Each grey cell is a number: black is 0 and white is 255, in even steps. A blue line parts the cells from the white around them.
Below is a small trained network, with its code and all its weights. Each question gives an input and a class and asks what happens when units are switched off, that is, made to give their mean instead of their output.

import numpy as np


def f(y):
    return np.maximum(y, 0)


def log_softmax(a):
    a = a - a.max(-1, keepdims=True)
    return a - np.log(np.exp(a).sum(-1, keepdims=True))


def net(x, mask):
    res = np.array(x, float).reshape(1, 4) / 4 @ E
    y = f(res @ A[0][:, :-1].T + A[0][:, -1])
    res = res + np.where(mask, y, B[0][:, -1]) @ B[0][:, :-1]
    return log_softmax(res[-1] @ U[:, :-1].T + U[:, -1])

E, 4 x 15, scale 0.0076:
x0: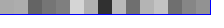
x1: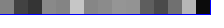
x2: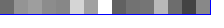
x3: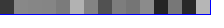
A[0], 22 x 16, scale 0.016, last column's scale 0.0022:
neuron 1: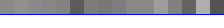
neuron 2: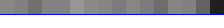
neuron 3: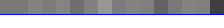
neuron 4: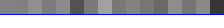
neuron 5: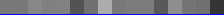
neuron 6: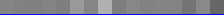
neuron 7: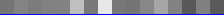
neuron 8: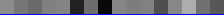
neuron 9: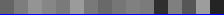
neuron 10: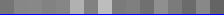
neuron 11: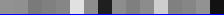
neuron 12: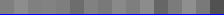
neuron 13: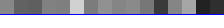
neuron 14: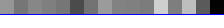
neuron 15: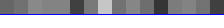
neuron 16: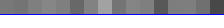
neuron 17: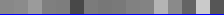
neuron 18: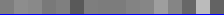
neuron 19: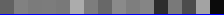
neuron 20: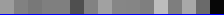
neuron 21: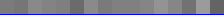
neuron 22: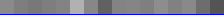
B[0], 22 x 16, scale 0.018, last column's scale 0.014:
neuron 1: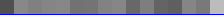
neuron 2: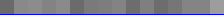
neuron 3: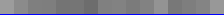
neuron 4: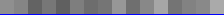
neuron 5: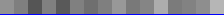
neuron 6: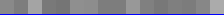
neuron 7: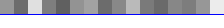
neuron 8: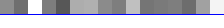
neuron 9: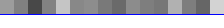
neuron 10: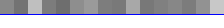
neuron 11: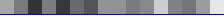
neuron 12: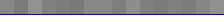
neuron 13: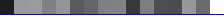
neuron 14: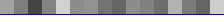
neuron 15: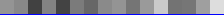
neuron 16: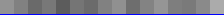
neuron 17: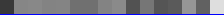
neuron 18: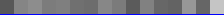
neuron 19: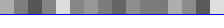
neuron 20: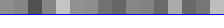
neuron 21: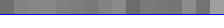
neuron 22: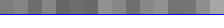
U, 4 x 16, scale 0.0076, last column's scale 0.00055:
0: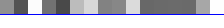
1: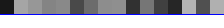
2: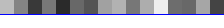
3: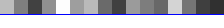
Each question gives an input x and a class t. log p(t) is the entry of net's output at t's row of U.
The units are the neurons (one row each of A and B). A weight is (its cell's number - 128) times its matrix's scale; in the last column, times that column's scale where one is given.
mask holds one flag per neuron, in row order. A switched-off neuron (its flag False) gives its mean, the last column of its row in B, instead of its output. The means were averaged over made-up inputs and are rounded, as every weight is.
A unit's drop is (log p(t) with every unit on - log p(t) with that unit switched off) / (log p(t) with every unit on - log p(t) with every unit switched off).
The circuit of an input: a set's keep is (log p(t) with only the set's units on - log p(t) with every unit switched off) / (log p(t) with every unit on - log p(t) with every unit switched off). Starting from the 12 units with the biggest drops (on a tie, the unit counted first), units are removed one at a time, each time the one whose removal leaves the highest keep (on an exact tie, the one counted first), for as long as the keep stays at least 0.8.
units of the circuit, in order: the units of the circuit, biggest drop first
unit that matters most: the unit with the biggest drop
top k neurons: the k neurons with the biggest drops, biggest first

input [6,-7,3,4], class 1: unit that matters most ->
neuron 17
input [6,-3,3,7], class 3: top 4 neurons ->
[neuron 19; neuron 15; neuron 9; neuron 5]
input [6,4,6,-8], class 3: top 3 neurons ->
[neuron 14; neuron 20; neuron 8]
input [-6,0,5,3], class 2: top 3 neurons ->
[neuron 15; neuron 8; neuron 5]
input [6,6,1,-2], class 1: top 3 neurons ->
[neuron 13; neuron 15; neuron 5]
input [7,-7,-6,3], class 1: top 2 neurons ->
[neuron 17; neuron 18]
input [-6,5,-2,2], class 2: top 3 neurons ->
[neuron 15; neuron 17; neuron 5]
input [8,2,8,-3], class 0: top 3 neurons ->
[neuron 7; neuron 10; neuron 15]
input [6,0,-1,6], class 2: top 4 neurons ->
[neuron 11; neuron 14; neuron 20; neuron 22]
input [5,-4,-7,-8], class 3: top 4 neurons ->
[neuron 14; neuron 20; neuron 7; neuron 10]
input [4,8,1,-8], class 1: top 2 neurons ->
[neuron 13; neuron 19]
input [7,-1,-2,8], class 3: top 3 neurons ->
[neuron 19; neuron 9; neuron 15]
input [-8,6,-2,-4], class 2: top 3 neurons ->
[neuron 15; neuron 5; neuron 17]
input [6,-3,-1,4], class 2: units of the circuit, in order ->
[neuron 11]
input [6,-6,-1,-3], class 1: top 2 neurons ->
[neuron 17; neuron 15]
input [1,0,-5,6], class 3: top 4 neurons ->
[neuron 19; neuron 9; neuron 7; neuron 10]
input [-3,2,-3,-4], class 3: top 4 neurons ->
[neuron 14; neuron 7; neuron 11; neuron 20]
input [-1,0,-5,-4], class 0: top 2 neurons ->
[neuron 8; neuron 19]
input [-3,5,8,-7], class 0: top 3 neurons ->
[neuron 7; neuron 10; neuron 19]
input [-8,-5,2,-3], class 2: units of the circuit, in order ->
[neuron 15]
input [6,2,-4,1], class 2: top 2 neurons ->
[neuron 11; neuron 7]
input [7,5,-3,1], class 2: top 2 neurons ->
[neuron 11; neuron 17]
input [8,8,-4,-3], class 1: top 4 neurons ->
[neuron 13; neuron 15; neuron 5; neuron 2]
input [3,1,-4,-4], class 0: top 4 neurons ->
[neuron 8; neuron 19; neuron 9; neuron 15]
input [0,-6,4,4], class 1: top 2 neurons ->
[neuron 8; neuron 17]
